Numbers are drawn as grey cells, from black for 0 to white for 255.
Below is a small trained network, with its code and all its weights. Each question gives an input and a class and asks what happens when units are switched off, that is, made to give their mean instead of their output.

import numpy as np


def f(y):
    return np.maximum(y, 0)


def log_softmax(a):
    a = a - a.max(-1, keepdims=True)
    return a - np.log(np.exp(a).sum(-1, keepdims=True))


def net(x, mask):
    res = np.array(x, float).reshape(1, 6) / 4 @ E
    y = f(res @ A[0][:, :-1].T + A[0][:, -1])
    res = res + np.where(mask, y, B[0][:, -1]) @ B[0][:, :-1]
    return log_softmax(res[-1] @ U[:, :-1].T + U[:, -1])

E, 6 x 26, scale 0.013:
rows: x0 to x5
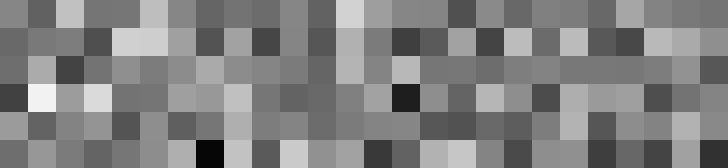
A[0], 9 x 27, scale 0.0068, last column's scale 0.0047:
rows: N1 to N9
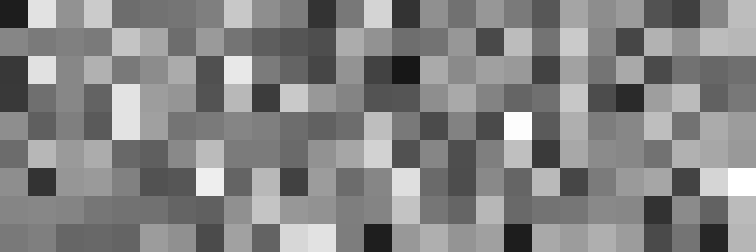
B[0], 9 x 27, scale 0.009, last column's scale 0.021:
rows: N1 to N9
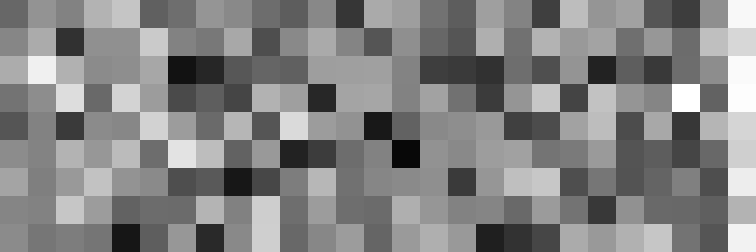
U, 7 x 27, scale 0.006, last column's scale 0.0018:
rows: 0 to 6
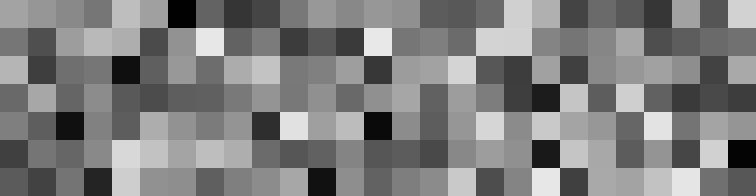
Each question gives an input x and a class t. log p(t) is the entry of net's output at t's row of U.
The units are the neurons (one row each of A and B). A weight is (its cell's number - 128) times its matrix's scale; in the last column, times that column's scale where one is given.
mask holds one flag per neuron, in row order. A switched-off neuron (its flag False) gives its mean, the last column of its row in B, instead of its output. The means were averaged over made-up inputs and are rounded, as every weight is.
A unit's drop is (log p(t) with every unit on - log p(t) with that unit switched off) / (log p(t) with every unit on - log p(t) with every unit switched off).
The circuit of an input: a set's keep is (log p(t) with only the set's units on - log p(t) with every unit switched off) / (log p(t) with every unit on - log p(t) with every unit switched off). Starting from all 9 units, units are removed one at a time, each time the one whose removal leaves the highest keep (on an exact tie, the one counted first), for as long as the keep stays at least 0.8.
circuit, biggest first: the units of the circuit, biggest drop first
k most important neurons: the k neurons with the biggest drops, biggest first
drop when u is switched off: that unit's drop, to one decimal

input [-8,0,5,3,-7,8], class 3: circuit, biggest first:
(N9)
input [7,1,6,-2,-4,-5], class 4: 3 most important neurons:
(N3 N4 N5)
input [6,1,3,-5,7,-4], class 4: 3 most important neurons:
(N3 N4 N5)
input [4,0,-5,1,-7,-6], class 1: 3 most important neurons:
(N3 N7 N4)
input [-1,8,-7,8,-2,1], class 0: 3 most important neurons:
(N3 N4 N9)
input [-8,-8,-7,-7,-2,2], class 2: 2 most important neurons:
(N9 N3)
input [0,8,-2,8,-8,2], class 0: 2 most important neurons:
(N3 N4)
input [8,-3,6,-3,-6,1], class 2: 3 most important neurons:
(N3 N1 N4)
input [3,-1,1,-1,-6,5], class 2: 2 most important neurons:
(N9 N1)
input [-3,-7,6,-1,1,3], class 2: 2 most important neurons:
(N1 N3)
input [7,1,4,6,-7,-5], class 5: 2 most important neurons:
(N4 N5)
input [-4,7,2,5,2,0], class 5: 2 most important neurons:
(N5 N7)
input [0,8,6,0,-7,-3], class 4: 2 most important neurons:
(N2 N1)
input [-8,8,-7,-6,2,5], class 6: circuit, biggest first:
(N4)
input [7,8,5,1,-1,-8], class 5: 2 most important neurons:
(N6 N9)
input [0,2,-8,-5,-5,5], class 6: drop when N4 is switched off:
0.3
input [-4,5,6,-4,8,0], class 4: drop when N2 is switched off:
0.4
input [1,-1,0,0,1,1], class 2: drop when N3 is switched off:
0.4
